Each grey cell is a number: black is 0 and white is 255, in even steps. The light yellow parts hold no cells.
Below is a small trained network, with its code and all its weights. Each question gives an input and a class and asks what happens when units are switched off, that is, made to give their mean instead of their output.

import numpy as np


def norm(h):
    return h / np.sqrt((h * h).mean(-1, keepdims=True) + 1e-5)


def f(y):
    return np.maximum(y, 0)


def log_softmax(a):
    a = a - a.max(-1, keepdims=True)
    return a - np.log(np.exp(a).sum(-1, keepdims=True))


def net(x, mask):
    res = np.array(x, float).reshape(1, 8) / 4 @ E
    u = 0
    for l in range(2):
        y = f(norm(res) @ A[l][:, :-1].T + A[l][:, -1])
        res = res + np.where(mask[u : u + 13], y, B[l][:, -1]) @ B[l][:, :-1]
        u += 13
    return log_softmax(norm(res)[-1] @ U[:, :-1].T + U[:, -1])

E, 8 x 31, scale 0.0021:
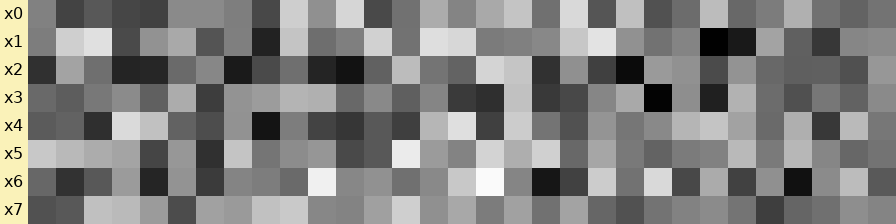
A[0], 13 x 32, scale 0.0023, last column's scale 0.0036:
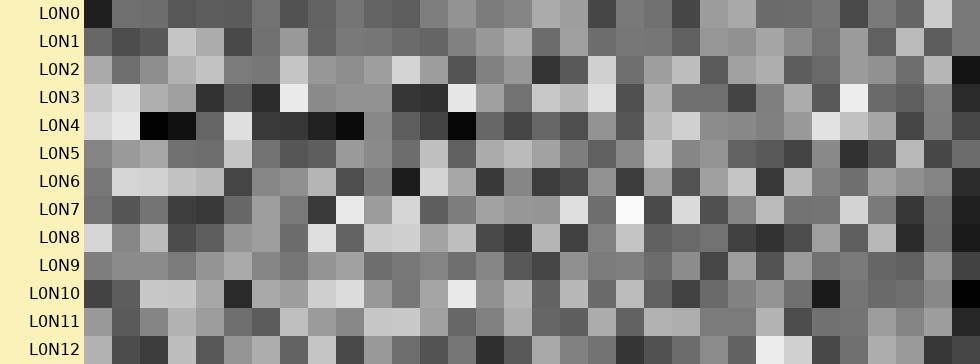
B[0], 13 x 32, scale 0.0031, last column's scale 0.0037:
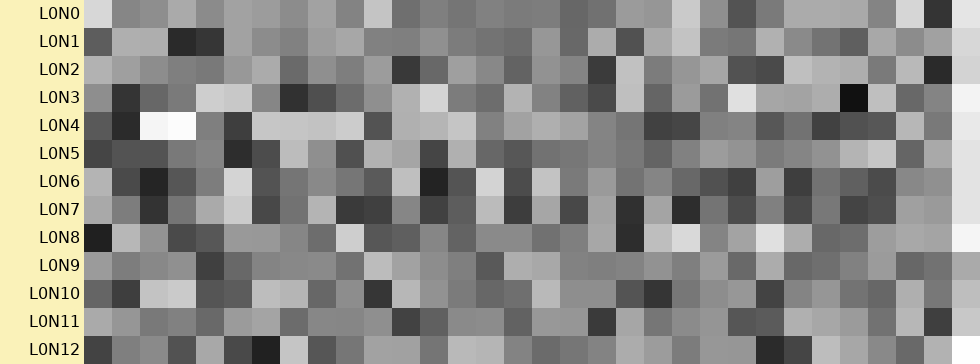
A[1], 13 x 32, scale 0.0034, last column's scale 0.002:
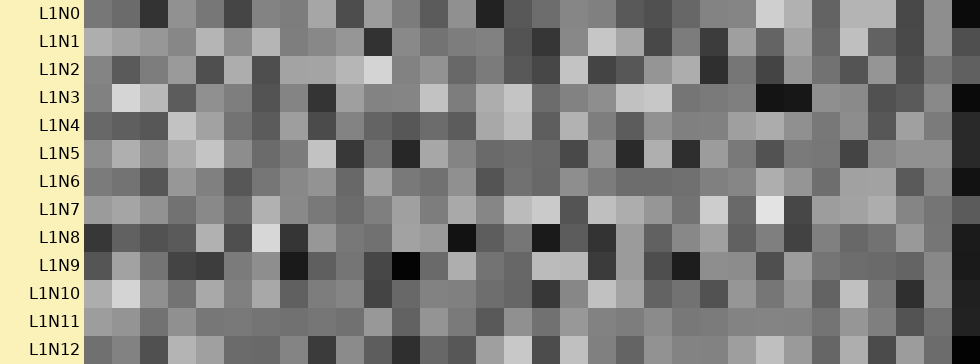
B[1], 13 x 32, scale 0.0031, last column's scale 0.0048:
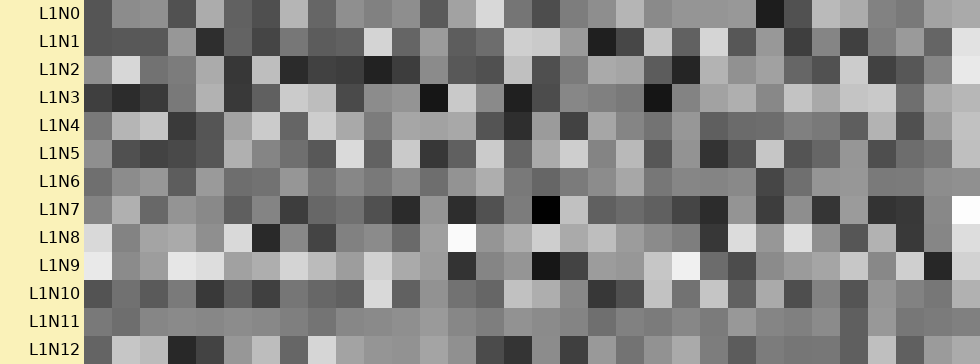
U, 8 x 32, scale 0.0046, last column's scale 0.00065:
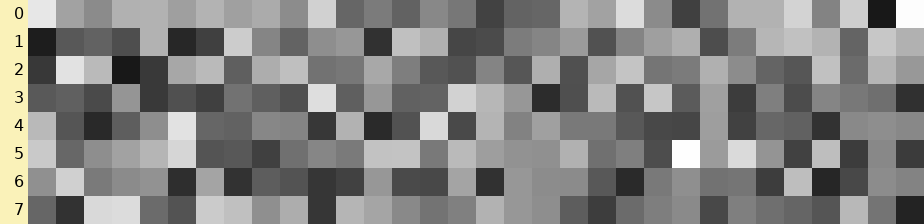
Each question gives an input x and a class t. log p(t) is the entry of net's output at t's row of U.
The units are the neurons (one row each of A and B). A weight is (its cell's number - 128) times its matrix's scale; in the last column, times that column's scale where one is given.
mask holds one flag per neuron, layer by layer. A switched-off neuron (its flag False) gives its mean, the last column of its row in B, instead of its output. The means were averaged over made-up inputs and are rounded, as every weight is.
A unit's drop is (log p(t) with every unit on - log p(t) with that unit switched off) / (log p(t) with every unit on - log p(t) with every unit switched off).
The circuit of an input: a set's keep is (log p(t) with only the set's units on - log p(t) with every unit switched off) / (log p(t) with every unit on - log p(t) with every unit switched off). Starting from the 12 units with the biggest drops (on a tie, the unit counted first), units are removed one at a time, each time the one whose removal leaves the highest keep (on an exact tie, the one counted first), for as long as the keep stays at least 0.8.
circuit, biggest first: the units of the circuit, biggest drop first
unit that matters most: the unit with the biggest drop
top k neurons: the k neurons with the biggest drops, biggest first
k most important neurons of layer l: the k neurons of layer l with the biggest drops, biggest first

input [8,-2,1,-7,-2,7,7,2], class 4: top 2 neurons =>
(L0N7 L1N1)
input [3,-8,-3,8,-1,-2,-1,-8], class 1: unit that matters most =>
L0N12
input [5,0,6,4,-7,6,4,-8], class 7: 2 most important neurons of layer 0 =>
(L0N4 L0N1)
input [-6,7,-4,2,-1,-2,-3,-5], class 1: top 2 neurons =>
(L1N3 L0N7)
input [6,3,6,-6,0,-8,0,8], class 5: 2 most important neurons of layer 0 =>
(L0N4 L0N6)
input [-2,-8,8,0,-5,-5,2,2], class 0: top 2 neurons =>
(L1N9 L0N5)
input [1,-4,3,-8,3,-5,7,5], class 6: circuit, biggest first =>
(L1N7 L1N1)
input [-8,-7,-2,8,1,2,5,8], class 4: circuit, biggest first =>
(L0N6 L1N5)
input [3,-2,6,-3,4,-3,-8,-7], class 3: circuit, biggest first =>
(L1N1 L1N10)
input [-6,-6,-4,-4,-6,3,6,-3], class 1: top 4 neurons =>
(L0N12 L1N1 L0N7 L0N1)
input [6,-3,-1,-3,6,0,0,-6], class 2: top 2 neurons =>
(L1N4 L1N12)
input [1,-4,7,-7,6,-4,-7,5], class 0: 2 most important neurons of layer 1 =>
(L1N9 L1N2)
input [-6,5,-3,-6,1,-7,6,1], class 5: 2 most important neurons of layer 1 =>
(L1N8 L1N1)
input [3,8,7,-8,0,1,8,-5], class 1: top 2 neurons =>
(L1N3 L0N5)
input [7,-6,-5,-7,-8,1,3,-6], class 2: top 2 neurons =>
(L0N8 L1N2)
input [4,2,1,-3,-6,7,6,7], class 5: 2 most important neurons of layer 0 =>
(L0N3 L0N1)
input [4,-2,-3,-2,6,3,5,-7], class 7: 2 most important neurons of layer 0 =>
(L0N4 L0N8)
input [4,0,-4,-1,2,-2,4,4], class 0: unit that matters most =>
L0N11
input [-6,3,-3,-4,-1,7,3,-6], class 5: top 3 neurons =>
(L0N3 L0N7 L1N1)
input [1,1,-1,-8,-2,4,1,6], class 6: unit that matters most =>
L1N7
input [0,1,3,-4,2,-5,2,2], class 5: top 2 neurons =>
(L1N8 L1N2)
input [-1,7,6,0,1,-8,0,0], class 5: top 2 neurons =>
(L1N8 L0N12)
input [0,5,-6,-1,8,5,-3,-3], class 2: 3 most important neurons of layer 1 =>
(L1N12 L1N4 L1N9)
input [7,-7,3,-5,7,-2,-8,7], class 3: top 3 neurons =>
(L1N1 L1N10 L0N5)
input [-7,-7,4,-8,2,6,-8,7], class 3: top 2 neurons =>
(L1N1 L1N10)
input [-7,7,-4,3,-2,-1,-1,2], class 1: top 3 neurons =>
(L1N3 L0N7 L0N5)
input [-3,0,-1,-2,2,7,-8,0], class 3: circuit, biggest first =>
(L1N1)
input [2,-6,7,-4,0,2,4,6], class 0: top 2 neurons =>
(L1N9 L0N5)
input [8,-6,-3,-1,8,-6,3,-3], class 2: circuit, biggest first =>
(L1N4 L1N12)
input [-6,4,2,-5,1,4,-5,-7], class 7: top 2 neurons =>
(L0N4 L0N7)
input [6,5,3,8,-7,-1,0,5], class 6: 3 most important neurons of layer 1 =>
(L1N2 L1N4 L1N12)
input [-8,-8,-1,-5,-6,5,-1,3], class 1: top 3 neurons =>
(L0N12 L1N0 L0N7)
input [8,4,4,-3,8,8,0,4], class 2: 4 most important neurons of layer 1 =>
(L1N12 L1N4 L1N8 L1N5)
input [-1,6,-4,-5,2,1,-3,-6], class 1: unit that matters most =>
L1N3
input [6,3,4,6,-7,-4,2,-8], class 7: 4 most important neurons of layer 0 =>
(L0N4 L0N1 L0N6 L0N3)
